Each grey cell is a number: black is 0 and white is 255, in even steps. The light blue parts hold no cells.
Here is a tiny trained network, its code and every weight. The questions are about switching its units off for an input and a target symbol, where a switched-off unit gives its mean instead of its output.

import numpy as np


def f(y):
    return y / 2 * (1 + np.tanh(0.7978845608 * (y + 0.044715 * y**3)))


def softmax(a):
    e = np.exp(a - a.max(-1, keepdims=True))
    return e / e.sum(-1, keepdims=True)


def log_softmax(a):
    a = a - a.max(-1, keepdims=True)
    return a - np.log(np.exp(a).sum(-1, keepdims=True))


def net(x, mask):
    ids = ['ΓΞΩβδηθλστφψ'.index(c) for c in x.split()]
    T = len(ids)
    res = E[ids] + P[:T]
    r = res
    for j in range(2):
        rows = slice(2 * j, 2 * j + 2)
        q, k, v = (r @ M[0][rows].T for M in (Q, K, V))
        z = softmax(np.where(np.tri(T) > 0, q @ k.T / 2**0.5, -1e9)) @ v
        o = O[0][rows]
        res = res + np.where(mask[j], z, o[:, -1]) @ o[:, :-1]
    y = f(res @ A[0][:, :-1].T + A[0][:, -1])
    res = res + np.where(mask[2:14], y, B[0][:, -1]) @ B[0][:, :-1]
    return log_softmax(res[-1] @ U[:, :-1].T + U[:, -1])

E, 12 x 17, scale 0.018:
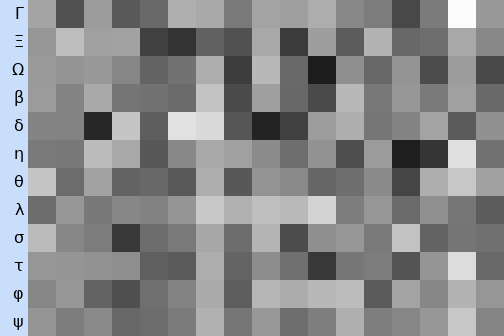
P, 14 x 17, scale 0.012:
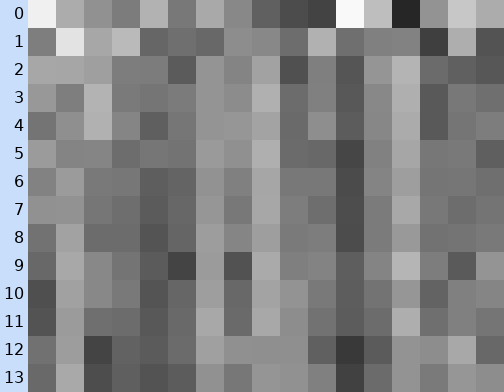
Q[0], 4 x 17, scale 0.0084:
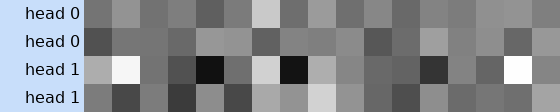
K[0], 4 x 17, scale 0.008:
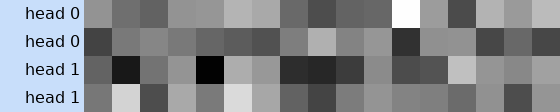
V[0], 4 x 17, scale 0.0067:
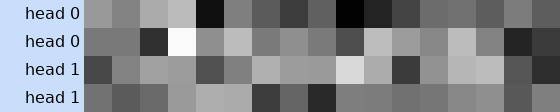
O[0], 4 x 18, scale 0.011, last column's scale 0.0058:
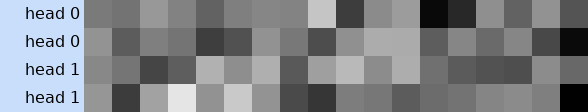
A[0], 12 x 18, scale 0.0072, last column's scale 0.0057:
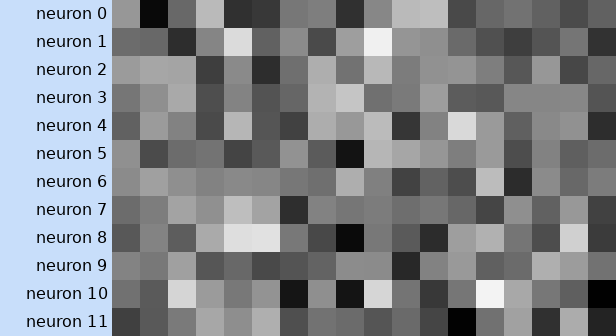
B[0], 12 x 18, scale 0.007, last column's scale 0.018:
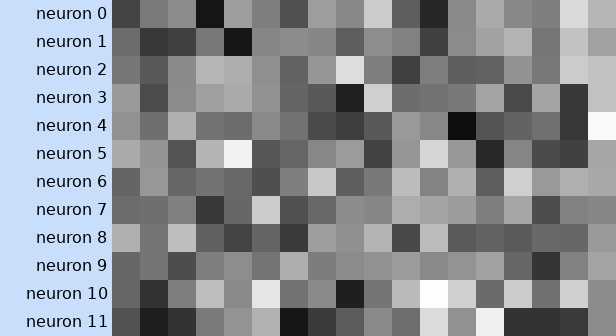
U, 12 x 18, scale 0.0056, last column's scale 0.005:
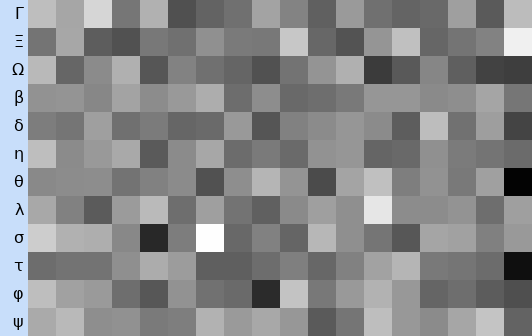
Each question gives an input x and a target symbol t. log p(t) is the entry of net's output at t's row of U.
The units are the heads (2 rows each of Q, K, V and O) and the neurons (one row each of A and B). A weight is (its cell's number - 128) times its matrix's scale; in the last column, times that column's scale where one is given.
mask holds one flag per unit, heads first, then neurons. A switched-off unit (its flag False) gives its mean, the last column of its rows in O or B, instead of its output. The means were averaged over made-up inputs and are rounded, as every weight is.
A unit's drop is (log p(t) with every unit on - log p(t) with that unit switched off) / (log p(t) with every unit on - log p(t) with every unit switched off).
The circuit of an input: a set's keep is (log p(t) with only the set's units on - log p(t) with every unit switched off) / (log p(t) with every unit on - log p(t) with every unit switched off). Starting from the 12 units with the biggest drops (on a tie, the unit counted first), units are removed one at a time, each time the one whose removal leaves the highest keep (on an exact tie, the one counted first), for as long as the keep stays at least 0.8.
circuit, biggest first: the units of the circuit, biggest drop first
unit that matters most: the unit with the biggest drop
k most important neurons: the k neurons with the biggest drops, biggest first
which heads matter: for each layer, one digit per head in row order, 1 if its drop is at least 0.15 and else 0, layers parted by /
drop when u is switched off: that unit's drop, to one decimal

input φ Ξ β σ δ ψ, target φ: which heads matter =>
11
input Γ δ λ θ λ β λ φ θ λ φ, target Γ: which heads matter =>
11
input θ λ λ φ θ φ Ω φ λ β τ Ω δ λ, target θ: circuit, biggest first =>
[head 0; head 1; neuron 8; neuron 4]
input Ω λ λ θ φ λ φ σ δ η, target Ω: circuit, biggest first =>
[head 0; head 1]
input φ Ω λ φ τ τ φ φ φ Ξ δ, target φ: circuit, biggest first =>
[head 0; neuron 8]
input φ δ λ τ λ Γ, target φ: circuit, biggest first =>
[head 0; head 1; neuron 8]
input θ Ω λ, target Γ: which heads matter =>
10
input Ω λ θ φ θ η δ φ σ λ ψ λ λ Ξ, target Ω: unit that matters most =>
head 0
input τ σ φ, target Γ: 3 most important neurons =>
[neuron 3; neuron 1; neuron 0]
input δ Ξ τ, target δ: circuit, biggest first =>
[head 1; neuron 0; head 0; neuron 10]
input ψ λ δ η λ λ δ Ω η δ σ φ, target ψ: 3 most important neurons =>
[neuron 4; neuron 3; neuron 11]
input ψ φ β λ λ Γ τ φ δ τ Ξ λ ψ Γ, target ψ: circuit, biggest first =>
[neuron 4; head 1; head 0]
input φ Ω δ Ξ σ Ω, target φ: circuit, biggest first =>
[head 0; head 1; neuron 8; neuron 2]
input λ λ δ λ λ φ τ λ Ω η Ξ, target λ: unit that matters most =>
head 0
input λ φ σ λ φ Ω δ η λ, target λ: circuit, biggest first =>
[head 0; head 1; neuron 5; neuron 4]
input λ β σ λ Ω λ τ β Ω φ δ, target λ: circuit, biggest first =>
[head 0; neuron 5; neuron 4]
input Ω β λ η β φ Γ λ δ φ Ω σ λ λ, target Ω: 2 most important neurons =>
[neuron 11; neuron 0]
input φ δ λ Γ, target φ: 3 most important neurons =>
[neuron 8; neuron 2; neuron 10]
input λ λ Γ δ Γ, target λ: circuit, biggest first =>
[head 0; head 1; neuron 4; neuron 5]
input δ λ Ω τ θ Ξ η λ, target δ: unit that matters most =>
head 1
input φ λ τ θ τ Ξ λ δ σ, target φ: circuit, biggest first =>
[head 0; head 1; neuron 8]
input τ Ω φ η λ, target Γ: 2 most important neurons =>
[neuron 3; neuron 0]
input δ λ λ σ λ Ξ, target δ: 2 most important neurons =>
[neuron 0; neuron 10]
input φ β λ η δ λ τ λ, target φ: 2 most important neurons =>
[neuron 8; neuron 2]
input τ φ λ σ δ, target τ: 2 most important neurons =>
[neuron 11; neuron 4]
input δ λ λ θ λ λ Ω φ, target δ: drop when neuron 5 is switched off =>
0.1
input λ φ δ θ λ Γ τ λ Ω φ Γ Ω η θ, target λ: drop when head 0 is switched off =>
0.8
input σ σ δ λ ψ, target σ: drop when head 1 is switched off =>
0.4
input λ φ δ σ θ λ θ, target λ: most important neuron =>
[neuron 4]
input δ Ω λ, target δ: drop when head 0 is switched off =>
0.6
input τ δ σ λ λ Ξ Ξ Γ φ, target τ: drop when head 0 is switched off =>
1.3
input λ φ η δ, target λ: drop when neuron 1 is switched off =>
0.0
